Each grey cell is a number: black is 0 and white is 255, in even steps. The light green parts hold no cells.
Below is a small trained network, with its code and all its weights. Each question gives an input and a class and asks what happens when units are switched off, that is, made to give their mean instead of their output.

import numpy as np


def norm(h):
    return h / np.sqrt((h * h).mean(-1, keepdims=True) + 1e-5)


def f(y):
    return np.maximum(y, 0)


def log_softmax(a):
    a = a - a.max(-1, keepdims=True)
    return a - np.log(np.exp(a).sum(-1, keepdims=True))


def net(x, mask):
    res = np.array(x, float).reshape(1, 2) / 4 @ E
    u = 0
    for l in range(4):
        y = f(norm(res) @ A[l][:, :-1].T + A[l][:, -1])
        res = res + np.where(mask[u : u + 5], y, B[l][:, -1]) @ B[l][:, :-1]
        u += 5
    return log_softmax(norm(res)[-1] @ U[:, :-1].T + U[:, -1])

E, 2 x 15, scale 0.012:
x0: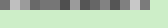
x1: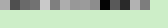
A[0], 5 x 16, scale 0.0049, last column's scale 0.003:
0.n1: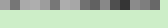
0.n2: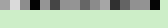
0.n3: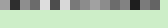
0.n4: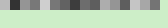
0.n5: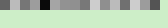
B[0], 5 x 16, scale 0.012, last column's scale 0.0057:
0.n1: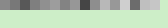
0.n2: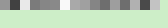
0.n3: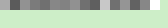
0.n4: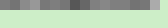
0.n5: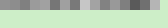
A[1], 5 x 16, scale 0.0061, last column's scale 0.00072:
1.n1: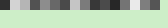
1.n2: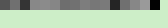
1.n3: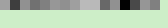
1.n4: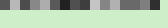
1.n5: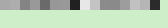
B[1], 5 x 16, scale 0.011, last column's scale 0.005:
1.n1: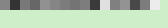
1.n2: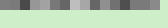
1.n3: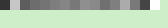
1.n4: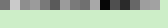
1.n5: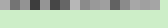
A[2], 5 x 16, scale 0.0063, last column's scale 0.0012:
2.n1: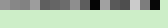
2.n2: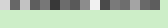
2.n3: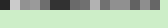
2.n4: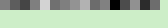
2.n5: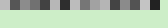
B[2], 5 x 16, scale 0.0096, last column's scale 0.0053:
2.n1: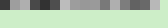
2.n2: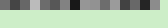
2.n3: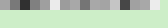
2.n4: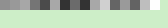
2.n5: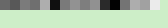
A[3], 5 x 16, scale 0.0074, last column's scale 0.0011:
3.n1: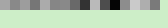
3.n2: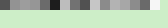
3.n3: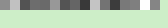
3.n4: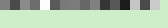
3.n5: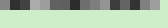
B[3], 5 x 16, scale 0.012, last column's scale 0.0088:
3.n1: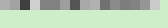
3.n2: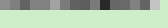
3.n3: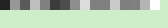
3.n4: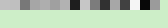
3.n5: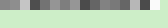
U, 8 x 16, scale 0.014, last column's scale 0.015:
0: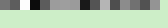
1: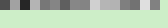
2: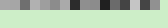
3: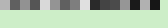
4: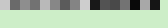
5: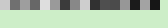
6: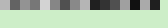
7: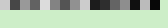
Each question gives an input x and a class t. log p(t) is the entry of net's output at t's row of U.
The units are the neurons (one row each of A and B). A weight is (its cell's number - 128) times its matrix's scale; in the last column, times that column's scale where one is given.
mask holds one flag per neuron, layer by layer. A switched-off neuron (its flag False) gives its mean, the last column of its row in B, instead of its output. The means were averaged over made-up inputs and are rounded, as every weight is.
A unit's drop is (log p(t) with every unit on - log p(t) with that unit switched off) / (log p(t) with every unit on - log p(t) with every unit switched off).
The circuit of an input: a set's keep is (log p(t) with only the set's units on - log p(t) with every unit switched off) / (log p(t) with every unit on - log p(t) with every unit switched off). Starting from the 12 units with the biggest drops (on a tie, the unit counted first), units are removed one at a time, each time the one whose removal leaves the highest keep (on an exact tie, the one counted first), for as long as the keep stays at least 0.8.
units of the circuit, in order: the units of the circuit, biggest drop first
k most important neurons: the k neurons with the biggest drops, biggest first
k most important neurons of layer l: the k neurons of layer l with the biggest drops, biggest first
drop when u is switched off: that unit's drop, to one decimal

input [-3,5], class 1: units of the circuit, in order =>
(2.n4)
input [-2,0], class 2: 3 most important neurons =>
(2.n5; 0.n3; 1.n1)
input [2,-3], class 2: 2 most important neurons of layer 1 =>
(1.n5; 1.n3)
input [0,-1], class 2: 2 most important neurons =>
(1.n5; 2.n2)
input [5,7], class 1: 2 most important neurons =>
(2.n4; 1.n1)
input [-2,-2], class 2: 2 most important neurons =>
(1.n3; 2.n5)
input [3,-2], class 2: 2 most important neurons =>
(0.n5; 2.n2)
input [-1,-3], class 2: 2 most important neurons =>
(1.n5; 1.n3)
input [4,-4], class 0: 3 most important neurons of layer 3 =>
(3.n3; 3.n1; 3.n4)
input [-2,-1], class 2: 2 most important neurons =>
(2.n5; 0.n2)
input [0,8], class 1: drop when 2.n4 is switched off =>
1.1
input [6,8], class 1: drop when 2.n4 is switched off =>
1.5
